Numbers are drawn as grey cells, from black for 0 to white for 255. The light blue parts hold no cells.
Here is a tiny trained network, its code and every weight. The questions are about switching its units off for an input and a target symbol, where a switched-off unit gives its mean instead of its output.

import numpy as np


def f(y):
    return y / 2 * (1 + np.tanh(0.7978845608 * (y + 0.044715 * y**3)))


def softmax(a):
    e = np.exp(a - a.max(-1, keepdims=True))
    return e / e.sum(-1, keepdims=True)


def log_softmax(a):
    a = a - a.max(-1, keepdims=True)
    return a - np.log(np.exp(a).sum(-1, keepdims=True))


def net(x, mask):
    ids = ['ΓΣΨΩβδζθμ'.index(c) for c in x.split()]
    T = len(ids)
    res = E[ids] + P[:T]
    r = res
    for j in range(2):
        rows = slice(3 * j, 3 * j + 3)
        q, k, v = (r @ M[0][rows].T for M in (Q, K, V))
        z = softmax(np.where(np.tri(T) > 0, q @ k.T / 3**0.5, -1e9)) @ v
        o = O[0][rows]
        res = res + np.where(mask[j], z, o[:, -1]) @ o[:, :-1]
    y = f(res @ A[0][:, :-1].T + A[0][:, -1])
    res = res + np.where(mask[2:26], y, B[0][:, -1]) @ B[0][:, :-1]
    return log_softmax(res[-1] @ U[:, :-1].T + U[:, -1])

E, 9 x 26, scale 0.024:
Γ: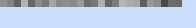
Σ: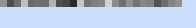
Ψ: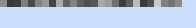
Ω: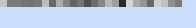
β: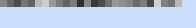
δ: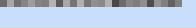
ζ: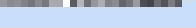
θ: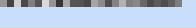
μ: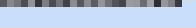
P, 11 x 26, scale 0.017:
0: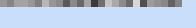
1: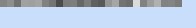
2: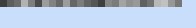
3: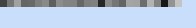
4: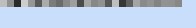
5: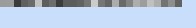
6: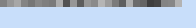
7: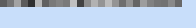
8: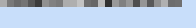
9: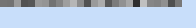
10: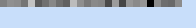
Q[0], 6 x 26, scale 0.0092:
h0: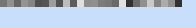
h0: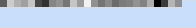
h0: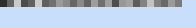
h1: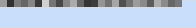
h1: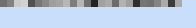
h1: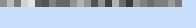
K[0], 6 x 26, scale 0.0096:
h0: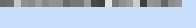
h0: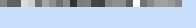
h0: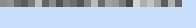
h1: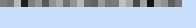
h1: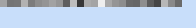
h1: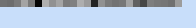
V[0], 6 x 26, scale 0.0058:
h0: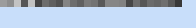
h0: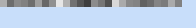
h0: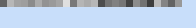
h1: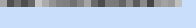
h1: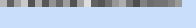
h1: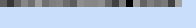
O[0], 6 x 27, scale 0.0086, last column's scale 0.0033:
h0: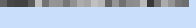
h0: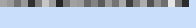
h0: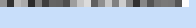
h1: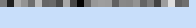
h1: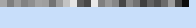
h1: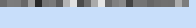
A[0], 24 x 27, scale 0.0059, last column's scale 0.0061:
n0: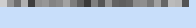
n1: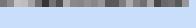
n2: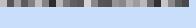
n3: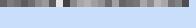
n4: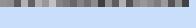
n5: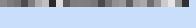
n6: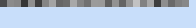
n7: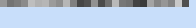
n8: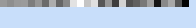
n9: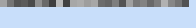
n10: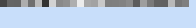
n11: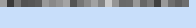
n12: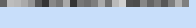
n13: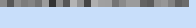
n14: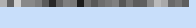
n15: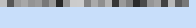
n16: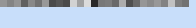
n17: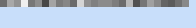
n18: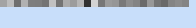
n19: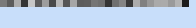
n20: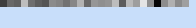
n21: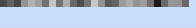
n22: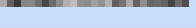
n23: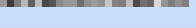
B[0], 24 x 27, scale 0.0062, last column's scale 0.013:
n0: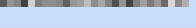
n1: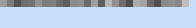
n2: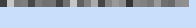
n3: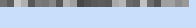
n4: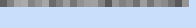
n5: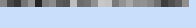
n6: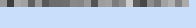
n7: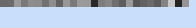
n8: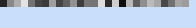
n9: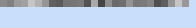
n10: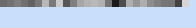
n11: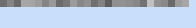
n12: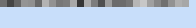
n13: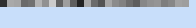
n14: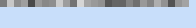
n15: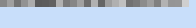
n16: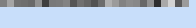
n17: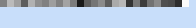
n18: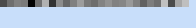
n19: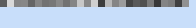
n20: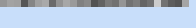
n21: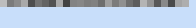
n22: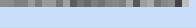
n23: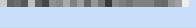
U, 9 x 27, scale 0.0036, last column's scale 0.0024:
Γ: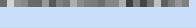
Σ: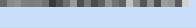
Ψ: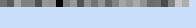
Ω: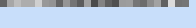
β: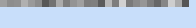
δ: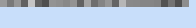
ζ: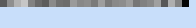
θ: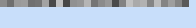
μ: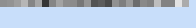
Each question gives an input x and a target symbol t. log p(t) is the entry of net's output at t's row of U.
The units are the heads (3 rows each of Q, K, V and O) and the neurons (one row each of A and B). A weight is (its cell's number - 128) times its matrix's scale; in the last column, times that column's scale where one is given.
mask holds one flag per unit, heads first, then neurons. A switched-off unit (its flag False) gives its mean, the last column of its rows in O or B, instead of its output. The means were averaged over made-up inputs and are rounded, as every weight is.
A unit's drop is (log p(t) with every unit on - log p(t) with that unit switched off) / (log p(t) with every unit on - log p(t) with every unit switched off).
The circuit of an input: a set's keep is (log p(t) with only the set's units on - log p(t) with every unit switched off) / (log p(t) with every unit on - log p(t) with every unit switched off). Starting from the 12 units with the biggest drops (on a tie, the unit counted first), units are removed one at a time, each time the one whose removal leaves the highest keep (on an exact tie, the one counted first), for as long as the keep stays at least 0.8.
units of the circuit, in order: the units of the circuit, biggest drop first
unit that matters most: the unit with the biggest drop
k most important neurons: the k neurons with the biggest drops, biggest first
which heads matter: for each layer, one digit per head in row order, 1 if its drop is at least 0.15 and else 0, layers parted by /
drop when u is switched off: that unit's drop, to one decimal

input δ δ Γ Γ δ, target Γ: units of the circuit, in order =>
[h1; h0; n18]
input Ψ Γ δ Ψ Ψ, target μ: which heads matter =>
10
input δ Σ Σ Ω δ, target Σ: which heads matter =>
11
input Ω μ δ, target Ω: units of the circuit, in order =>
[h1; h0; n4]
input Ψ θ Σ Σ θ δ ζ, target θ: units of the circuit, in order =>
[h0; n10; n17]
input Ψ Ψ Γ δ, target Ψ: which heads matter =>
01
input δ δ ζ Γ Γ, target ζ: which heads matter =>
10
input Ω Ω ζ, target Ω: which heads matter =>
11
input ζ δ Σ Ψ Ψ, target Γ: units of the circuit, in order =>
[h0; n19]
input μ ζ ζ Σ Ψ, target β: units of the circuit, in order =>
[h0; n15; n16]
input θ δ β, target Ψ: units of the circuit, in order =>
[h0; n5; n3]
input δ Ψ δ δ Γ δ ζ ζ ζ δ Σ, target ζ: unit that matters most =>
n8
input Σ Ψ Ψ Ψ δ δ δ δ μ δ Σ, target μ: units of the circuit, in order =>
[h0; h1]
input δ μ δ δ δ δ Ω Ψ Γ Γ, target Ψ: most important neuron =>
[n12]
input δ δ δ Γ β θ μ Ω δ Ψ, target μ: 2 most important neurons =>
[n14; n23]
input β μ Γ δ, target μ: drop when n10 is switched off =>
0.1
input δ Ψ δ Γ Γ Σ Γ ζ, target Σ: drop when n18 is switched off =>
0.2
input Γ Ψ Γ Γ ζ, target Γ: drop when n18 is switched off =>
0.2
